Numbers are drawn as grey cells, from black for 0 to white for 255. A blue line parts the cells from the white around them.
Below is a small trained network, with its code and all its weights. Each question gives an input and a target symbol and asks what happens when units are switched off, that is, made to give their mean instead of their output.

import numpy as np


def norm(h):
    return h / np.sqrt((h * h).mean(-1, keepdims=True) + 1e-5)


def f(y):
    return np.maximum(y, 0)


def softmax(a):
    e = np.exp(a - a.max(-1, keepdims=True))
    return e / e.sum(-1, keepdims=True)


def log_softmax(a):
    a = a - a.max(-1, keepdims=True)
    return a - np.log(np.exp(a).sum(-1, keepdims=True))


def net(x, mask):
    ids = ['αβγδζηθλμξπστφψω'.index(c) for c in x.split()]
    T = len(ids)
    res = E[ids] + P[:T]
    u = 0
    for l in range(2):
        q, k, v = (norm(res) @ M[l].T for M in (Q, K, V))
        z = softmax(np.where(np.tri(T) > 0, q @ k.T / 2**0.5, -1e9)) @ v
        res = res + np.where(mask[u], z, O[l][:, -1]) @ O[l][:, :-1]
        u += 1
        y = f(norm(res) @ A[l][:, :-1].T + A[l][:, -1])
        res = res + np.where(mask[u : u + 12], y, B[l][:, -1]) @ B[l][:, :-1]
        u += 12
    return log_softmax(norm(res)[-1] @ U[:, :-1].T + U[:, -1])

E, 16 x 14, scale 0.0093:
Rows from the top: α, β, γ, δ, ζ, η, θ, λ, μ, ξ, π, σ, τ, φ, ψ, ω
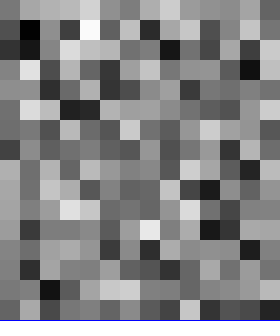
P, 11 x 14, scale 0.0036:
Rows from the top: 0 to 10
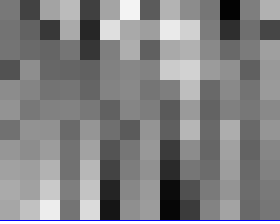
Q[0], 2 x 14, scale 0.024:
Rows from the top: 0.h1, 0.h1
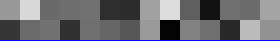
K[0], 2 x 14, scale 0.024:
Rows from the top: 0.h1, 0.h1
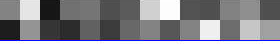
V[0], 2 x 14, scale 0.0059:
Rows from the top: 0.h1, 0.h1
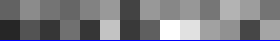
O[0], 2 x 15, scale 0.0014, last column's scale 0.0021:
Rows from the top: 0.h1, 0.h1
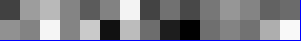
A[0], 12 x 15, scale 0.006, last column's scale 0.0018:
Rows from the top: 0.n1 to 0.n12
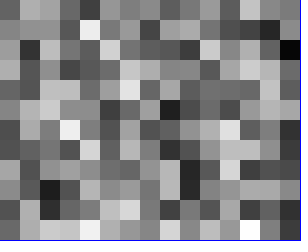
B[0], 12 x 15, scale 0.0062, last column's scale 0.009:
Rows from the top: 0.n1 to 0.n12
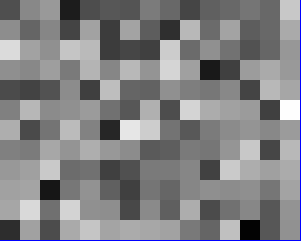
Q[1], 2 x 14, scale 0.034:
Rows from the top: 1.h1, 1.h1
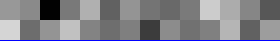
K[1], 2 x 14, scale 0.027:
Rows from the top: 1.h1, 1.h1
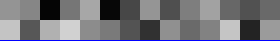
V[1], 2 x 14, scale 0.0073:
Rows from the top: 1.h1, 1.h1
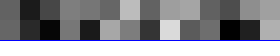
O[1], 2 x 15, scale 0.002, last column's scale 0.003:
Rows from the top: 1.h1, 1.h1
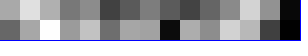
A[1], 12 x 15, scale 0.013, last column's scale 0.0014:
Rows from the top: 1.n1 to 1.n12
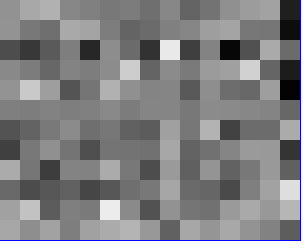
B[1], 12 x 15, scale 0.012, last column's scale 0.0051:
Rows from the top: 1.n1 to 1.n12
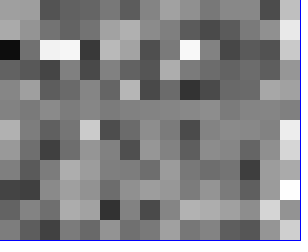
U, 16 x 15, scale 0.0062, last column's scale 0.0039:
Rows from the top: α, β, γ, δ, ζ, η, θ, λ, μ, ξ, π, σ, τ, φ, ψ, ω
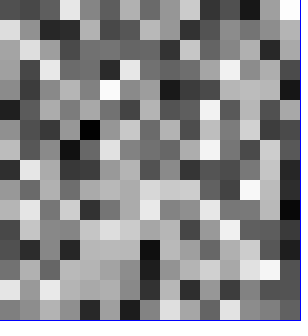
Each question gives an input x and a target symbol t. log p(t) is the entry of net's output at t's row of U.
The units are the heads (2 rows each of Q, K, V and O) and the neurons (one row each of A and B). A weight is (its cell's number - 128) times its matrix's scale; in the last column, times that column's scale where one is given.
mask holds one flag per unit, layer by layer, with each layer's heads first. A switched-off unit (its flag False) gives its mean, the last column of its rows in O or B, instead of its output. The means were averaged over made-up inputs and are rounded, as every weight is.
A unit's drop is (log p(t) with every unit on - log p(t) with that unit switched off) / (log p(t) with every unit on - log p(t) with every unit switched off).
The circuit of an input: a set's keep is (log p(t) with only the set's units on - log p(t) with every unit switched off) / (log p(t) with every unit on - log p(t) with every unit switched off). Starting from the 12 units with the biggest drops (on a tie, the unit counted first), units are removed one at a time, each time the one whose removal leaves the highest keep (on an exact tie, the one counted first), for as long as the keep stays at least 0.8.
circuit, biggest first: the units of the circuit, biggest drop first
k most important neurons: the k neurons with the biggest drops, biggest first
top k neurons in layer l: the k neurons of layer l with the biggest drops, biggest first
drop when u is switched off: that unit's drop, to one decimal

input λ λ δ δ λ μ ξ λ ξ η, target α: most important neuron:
0.n4
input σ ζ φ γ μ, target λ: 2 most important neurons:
1.n3; 1.n10
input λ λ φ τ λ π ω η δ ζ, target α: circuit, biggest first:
1.n7; 1.n8
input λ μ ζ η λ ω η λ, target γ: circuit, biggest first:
1.n10; 0.n6
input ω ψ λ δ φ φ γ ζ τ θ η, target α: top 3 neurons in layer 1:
1.n10; 1.n3; 1.n2
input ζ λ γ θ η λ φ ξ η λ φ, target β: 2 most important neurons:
0.n3; 1.n3
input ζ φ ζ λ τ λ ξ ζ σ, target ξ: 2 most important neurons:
0.n4; 1.n3
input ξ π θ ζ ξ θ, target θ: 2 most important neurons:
0.n7; 0.n10
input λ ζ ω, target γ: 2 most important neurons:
0.n11; 1.n10
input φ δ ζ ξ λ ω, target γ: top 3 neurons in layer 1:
1.n10; 1.n3; 1.n9
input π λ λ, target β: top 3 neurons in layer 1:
1.n7; 1.n3; 1.n8
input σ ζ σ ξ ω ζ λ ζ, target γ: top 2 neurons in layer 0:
0.n6; 0.n8
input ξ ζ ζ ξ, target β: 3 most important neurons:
1.n8; 1.n3; 1.n1
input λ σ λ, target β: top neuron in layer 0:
0.n2
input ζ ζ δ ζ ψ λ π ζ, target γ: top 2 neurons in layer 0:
0.n6; 0.n9
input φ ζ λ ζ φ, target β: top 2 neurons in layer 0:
0.n5; 0.n3
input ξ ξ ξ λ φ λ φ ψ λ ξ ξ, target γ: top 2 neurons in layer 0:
0.n6; 0.n9
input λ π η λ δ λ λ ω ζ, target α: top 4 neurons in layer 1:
1.n9; 1.n10; 1.n7; 1.n8
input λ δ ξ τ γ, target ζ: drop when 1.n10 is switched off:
0.2
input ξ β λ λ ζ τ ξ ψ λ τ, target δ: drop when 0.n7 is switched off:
0.2
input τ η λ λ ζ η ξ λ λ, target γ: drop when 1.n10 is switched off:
0.5
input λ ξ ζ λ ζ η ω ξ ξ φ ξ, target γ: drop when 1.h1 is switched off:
0.1
